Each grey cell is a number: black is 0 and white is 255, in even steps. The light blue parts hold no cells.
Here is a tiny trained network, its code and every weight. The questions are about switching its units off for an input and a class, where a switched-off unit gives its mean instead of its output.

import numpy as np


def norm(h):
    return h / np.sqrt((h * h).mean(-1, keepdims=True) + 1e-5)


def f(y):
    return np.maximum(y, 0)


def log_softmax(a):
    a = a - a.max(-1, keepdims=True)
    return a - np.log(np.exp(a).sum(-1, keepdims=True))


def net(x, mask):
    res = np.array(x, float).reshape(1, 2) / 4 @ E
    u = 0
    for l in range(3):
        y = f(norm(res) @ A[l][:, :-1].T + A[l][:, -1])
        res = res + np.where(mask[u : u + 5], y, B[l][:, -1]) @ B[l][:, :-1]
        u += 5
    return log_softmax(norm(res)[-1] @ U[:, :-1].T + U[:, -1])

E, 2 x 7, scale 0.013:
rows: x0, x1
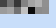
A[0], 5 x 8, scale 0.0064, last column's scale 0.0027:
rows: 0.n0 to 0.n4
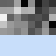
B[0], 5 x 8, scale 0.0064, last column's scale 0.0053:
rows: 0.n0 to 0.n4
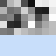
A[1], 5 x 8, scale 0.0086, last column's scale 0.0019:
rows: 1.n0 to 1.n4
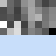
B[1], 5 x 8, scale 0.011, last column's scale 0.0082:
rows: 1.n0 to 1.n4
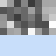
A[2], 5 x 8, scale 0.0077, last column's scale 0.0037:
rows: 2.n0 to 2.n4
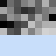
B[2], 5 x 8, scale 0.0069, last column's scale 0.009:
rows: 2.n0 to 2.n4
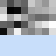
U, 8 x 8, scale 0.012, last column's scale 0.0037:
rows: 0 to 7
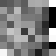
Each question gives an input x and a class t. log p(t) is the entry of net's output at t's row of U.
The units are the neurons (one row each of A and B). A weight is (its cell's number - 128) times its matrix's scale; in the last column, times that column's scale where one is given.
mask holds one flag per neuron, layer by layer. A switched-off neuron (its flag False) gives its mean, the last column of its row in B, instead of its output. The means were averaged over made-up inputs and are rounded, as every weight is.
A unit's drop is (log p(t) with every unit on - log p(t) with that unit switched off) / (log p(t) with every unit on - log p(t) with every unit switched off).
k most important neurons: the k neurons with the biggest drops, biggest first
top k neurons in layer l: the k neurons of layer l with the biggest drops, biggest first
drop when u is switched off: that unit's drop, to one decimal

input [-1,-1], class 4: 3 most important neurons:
(0.n0, 0.n1, 2.n3)
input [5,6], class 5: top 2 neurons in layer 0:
(0.n2, 0.n3)
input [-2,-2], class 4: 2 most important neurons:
(0.n0, 1.n4)
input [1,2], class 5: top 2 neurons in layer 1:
(1.n3, 1.n1)
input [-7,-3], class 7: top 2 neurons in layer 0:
(0.n1, 0.n2)
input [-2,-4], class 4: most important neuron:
(0.n0)
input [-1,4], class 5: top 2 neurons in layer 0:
(0.n1, 0.n4)
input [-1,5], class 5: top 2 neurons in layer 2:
(2.n4, 2.n3)
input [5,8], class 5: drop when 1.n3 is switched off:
0.2
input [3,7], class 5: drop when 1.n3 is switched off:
0.3
